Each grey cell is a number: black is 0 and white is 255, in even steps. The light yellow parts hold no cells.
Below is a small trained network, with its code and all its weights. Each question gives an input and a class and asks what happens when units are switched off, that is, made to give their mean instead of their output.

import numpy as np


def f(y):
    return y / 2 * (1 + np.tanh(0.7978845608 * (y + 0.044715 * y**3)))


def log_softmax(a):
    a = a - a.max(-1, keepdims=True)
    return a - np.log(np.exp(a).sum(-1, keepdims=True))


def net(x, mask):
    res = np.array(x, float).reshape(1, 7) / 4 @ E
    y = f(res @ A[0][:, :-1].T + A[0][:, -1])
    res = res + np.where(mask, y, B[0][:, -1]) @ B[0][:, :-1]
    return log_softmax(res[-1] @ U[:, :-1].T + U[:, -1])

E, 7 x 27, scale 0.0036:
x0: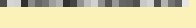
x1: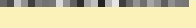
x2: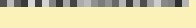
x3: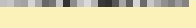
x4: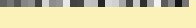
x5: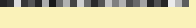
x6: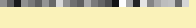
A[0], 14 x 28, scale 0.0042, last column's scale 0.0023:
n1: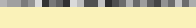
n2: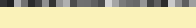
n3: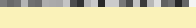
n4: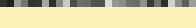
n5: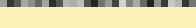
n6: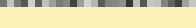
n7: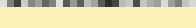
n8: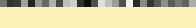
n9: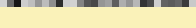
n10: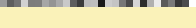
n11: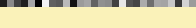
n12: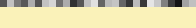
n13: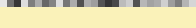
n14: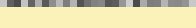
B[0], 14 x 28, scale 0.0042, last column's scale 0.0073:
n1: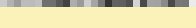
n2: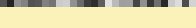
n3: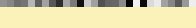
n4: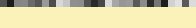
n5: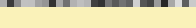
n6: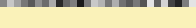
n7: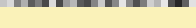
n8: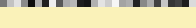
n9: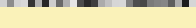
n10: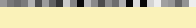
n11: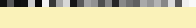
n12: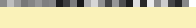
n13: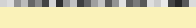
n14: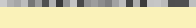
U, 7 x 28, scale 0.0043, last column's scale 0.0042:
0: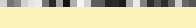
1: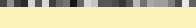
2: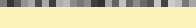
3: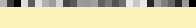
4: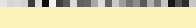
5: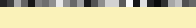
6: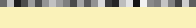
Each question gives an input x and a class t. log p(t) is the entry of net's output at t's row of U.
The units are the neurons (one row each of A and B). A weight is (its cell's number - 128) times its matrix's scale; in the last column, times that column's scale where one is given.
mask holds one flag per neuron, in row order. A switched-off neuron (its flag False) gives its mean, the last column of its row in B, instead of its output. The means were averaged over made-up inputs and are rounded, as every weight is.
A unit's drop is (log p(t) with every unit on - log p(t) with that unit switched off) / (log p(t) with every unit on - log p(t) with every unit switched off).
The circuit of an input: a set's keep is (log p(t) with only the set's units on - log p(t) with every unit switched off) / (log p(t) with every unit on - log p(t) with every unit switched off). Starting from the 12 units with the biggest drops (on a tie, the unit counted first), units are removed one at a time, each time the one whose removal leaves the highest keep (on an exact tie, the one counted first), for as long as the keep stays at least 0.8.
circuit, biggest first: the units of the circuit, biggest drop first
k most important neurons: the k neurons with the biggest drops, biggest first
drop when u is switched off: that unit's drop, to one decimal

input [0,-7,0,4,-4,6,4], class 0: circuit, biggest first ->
n5; n1; n8
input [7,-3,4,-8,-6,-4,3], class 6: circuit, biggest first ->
n11; n12
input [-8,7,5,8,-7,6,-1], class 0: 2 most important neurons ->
n11; n5
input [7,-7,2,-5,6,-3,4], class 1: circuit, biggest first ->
n11
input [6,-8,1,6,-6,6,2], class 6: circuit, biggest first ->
n12; n11
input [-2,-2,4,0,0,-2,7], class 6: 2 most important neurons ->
n11; n8
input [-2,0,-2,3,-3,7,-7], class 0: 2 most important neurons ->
n5; n8
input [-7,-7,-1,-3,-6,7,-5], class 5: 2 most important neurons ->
n8; n4
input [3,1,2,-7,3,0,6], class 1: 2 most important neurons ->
n11; n9
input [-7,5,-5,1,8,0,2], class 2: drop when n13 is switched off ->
0.0
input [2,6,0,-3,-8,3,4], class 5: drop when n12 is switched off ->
0.1
